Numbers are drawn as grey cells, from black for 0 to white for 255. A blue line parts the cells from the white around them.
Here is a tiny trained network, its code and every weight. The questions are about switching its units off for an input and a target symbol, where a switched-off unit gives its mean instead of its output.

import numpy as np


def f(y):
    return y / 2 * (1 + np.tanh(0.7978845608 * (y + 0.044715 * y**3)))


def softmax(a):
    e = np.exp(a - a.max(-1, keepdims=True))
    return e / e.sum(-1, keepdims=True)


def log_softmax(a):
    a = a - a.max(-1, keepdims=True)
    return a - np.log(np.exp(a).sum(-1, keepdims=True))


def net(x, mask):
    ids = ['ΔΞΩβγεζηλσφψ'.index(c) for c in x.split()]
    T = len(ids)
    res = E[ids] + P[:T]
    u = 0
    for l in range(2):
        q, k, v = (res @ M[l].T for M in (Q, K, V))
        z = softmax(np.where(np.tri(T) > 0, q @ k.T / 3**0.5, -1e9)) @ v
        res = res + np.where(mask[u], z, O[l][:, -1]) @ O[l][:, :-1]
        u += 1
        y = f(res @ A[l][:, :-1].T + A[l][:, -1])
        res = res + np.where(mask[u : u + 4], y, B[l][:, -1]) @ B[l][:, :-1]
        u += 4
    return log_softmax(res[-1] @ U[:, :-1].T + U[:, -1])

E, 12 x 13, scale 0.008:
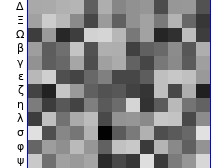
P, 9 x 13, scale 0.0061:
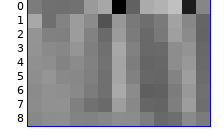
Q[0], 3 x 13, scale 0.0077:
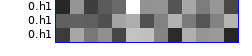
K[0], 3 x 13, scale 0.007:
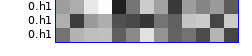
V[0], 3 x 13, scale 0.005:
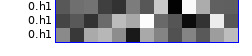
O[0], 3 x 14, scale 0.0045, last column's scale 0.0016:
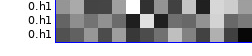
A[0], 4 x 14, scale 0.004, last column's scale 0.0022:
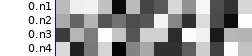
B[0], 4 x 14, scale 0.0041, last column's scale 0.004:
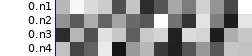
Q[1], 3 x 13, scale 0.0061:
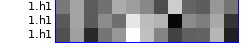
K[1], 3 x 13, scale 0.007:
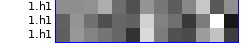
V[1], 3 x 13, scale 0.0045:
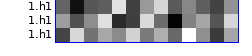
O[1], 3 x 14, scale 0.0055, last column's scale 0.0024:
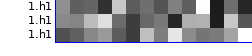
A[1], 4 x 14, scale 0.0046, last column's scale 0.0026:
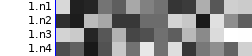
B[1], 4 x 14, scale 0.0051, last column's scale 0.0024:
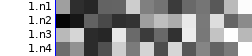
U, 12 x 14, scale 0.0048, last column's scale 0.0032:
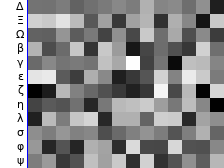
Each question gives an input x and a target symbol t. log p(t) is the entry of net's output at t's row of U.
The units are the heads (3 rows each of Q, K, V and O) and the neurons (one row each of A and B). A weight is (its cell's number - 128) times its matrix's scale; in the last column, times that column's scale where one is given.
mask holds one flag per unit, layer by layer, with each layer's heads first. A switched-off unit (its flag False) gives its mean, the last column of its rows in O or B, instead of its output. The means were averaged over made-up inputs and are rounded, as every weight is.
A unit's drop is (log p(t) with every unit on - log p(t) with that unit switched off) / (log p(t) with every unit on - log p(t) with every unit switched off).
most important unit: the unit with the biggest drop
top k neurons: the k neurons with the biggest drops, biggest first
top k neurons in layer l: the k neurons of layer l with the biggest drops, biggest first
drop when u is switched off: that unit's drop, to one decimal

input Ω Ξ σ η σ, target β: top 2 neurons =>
(0.n4, 1.n1)
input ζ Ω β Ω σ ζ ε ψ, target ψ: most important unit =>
0.h1
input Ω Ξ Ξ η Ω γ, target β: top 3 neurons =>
(0.n4, 1.n1, 0.n2)
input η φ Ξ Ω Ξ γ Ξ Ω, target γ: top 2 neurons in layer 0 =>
(0.n1, 0.n2)
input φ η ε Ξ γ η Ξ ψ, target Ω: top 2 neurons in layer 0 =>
(0.n3, 0.n1)
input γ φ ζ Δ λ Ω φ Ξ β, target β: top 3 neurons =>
(0.n4, 1.n1, 0.n2)
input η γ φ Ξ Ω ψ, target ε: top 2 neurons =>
(1.n3, 0.n2)
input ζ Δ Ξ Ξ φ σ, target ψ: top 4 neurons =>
(1.n4, 0.n4, 0.n1, 0.n3)
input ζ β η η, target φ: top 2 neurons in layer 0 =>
(0.n1, 0.n2)
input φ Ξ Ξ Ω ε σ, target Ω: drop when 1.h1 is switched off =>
0.8
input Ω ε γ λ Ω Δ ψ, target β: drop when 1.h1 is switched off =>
0.2
